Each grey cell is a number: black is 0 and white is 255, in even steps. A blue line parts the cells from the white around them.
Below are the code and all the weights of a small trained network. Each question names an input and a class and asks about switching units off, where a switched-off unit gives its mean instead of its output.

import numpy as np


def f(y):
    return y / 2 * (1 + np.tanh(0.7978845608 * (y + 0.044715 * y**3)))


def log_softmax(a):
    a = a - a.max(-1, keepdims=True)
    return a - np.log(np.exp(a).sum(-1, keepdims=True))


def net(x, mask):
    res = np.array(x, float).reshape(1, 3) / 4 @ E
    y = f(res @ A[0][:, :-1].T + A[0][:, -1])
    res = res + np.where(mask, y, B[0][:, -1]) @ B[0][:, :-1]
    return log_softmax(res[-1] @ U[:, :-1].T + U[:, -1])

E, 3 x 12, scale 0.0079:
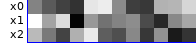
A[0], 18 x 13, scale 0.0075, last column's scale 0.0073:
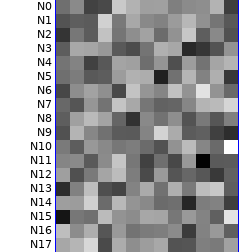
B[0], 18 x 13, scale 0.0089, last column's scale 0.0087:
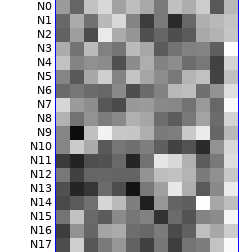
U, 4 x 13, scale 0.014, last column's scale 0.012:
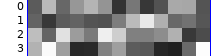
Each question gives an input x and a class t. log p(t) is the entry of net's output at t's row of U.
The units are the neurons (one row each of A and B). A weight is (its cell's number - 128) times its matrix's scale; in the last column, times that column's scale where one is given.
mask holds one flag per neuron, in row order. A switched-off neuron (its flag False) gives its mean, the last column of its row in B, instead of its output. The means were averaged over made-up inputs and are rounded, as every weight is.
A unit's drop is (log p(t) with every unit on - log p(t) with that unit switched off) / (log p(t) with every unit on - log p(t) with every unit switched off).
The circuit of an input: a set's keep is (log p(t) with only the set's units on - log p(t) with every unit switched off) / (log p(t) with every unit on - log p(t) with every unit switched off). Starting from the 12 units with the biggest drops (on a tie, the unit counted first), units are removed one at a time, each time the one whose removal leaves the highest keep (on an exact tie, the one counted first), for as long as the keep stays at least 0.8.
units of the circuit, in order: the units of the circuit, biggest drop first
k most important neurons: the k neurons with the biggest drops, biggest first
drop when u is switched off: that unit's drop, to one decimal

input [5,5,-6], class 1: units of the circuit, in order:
N13
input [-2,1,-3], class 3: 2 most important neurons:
N11, N12
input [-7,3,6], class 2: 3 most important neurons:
N3, N13, N9
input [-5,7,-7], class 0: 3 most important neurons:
N17, N16, N11
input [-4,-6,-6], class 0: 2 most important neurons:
N1, N2
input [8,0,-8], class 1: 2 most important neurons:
N13, N6
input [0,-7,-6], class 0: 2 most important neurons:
N1, N2
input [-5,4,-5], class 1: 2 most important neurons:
N13, N7
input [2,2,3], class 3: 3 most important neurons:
N13, N9, N6
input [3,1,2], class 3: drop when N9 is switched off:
0.3
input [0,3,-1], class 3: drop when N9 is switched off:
0.4
